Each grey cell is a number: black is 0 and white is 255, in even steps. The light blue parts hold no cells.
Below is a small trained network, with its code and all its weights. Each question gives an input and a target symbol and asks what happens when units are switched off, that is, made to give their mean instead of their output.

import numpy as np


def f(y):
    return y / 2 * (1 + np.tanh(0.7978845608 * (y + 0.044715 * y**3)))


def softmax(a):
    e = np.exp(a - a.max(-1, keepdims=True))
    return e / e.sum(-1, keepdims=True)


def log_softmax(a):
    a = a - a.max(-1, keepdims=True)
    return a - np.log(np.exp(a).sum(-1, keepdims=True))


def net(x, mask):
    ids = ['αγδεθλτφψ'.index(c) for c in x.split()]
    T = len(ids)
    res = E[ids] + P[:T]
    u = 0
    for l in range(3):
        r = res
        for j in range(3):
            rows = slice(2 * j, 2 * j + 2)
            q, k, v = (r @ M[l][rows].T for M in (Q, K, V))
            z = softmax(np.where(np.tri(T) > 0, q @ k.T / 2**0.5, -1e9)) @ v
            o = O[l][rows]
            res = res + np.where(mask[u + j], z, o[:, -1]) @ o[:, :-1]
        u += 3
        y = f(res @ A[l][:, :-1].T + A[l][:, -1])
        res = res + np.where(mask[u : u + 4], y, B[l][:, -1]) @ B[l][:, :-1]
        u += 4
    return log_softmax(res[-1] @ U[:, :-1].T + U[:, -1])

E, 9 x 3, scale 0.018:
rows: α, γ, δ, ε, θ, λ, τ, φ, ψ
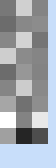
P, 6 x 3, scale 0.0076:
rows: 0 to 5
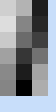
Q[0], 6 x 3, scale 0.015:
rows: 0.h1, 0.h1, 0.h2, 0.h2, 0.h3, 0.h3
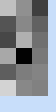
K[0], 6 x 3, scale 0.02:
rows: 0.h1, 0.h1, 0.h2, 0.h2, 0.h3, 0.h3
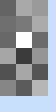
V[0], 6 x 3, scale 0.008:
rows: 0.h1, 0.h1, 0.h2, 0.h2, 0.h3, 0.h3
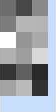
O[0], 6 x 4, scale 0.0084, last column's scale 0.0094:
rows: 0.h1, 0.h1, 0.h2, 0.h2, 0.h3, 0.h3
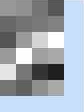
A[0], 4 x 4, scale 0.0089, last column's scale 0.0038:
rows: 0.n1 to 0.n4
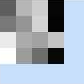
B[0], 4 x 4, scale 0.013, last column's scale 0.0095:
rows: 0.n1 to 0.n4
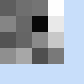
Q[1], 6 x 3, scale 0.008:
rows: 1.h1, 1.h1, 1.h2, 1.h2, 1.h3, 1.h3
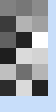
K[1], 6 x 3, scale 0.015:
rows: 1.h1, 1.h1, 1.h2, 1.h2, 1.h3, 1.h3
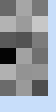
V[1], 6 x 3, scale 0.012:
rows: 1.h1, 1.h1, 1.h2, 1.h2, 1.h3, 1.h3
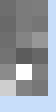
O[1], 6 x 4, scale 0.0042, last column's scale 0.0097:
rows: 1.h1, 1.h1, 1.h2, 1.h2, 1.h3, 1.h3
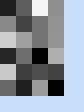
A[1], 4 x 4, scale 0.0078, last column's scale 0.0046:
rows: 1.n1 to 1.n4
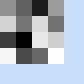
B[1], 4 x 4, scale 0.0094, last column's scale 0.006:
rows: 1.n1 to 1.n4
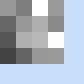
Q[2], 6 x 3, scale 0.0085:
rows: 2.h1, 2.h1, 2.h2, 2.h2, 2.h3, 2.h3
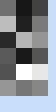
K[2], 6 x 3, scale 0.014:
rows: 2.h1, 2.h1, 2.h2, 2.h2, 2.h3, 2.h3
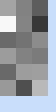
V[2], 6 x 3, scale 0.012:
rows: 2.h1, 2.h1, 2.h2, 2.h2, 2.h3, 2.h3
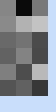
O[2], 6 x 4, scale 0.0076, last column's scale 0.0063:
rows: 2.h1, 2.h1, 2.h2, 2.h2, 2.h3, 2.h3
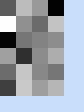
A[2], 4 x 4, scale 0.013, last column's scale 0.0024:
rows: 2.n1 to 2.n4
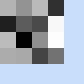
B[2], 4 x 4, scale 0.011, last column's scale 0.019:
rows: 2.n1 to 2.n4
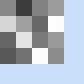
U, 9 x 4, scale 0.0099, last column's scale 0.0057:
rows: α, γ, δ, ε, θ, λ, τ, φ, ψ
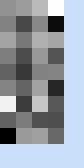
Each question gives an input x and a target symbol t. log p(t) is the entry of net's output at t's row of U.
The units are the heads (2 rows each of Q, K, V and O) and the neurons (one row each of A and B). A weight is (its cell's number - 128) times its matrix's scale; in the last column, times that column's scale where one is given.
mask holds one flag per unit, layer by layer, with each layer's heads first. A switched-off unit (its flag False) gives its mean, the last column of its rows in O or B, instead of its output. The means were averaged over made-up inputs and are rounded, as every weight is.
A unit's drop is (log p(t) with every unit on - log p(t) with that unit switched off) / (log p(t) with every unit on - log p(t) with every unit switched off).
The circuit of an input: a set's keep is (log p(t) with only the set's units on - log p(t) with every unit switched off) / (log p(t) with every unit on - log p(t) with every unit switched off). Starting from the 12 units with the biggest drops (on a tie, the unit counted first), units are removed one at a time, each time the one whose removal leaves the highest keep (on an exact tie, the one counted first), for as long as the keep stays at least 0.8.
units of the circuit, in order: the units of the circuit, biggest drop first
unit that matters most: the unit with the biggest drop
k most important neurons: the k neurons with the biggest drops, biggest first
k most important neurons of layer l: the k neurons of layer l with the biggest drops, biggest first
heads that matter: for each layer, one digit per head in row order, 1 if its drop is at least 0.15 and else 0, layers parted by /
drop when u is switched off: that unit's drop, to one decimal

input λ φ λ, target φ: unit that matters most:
0.n2
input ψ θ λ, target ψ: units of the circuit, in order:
0.h2; 2.h1; 1.n1; 1.n4
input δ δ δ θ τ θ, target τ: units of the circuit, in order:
0.n2; 2.h1; 0.n3; 2.h3
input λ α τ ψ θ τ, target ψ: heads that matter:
010 / 011 / 100
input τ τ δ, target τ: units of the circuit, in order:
0.n2; 2.h1; 2.h3
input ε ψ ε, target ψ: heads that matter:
010 / 001 / 100
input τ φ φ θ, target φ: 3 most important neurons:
0.n2; 2.n2; 0.n1
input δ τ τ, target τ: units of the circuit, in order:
0.n2; 2.h1
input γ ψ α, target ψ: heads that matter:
011 / 000 / 100
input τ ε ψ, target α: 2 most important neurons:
2.n3; 1.n1
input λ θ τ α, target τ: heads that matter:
011 / 010 / 110
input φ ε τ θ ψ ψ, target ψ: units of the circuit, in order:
1.n3; 1.h3
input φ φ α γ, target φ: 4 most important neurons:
0.n2; 2.n2; 0.n1; 0.n3
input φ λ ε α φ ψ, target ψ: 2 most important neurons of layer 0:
0.n2; 0.n1
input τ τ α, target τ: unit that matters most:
0.n2
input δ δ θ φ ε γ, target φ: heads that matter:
010 / 001 / 000
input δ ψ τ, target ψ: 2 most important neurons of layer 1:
1.n3; 1.n1
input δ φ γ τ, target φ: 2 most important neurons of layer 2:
2.n2; 2.n4
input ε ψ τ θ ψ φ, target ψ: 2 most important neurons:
0.n2; 1.n3
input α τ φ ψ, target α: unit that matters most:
1.h2
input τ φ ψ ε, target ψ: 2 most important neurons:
0.n2; 2.n2
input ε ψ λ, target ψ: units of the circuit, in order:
2.h1; 0.h2; 1.n4; 1.n1
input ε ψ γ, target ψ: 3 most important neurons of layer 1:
1.n1; 1.n4; 1.n3
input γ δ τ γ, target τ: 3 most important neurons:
0.n2; 0.n1; 1.n3
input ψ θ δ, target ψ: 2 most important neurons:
2.n2; 1.n1
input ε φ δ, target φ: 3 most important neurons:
0.n2; 2.n2; 0.n1
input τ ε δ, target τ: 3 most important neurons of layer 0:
0.n2; 0.n1; 0.n3
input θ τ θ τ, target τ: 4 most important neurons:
0.n2; 0.n1; 1.n3; 2.n1
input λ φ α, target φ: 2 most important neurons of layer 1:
1.n3; 1.n1
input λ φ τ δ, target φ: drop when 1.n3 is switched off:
0.2
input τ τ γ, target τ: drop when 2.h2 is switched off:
0.4
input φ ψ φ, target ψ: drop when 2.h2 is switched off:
0.0
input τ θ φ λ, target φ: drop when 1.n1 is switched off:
0.1
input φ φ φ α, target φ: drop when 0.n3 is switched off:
0.3
